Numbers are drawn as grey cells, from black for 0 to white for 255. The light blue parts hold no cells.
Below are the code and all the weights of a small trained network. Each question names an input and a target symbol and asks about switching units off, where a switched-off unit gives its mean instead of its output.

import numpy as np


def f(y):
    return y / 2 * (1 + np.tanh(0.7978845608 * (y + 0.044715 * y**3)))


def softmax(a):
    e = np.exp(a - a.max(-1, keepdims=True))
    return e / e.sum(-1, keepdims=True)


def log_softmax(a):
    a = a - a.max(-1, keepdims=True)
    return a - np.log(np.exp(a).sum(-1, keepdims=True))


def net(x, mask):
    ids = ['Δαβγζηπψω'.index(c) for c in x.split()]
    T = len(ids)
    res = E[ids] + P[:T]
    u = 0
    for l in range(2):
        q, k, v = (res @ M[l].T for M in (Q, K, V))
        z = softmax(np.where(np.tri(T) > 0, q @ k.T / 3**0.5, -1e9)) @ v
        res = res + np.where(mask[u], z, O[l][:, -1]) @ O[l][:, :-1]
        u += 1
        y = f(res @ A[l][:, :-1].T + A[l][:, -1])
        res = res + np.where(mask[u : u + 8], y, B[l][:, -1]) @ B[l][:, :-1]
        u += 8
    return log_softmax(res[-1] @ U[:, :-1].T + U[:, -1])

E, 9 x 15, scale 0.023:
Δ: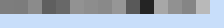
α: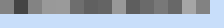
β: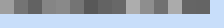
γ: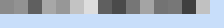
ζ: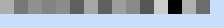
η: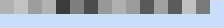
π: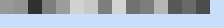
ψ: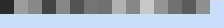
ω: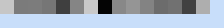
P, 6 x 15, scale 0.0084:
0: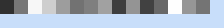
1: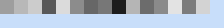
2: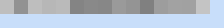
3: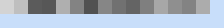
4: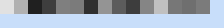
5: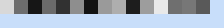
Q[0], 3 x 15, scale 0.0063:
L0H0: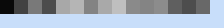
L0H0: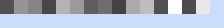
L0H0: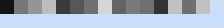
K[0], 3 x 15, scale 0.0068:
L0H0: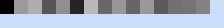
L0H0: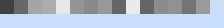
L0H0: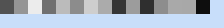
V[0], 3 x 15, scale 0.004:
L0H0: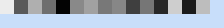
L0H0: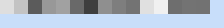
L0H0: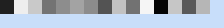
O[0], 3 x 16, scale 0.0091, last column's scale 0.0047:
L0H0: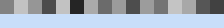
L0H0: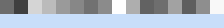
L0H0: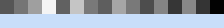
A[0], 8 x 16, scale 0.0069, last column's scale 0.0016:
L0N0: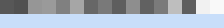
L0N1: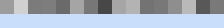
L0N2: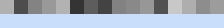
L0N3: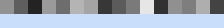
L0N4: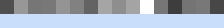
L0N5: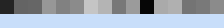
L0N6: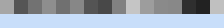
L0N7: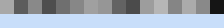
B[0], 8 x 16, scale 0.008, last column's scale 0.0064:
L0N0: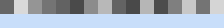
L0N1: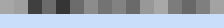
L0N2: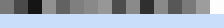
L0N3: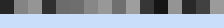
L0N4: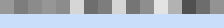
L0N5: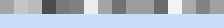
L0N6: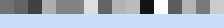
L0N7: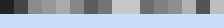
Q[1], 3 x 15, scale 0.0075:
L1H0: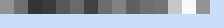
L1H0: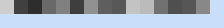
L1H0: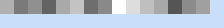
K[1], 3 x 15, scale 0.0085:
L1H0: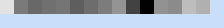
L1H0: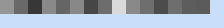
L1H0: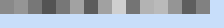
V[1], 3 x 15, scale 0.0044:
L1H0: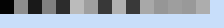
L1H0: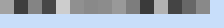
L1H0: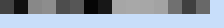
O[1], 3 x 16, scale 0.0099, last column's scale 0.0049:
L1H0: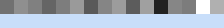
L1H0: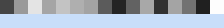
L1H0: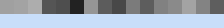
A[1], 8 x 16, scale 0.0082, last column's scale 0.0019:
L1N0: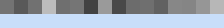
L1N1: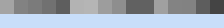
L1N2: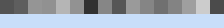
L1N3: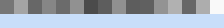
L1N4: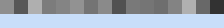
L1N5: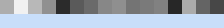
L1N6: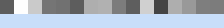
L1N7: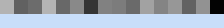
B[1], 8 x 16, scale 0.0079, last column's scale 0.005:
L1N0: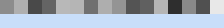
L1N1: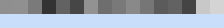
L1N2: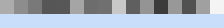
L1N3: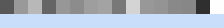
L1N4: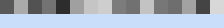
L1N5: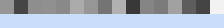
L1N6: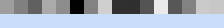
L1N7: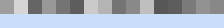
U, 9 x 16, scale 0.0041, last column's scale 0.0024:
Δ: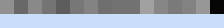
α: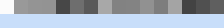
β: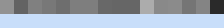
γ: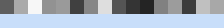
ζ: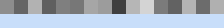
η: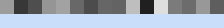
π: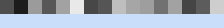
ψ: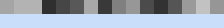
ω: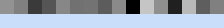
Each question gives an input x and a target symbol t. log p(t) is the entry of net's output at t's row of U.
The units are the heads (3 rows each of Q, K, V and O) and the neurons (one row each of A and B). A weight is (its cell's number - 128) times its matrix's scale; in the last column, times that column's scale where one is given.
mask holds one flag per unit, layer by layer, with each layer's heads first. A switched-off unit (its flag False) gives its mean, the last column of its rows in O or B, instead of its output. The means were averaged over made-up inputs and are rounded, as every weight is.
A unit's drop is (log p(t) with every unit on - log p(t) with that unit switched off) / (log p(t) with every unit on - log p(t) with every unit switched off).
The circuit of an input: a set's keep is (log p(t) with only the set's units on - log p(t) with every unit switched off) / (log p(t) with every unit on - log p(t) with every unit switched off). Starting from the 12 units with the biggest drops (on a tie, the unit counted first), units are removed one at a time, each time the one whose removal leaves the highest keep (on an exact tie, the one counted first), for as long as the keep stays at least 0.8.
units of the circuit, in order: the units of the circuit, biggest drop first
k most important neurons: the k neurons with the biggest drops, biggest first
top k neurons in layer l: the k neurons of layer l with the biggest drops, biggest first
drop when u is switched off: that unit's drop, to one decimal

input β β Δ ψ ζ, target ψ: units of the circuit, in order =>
[L1H0 L0H0 L0N4]
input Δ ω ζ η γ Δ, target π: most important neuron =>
[L0N7]
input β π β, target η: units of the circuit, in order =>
[L0N2 L0N6]
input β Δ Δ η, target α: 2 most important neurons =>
[L1N5 L0N1]
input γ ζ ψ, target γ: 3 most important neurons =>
[L0N4 L1N6 L0N2]
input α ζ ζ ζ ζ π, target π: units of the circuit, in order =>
[L1H0 L0H0]
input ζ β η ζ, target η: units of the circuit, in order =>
[L1H0 L0H0 L0N0]
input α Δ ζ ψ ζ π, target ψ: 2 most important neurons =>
[L0N4 L1N1]
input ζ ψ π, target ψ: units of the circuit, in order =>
[L1N1 L0H0 L1H0]
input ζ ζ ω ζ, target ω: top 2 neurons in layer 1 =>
[L1N5 L1N3]
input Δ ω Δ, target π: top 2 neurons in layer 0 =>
[L0N5 L0N7]
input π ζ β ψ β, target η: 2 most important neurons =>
[L0N6 L0N2]
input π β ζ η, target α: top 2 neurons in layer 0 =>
[L0N1 L0N6]
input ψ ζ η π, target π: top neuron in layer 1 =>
[L1N6]
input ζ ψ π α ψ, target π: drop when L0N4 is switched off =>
0.2
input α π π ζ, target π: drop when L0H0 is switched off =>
0.1
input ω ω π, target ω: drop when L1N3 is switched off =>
0.0
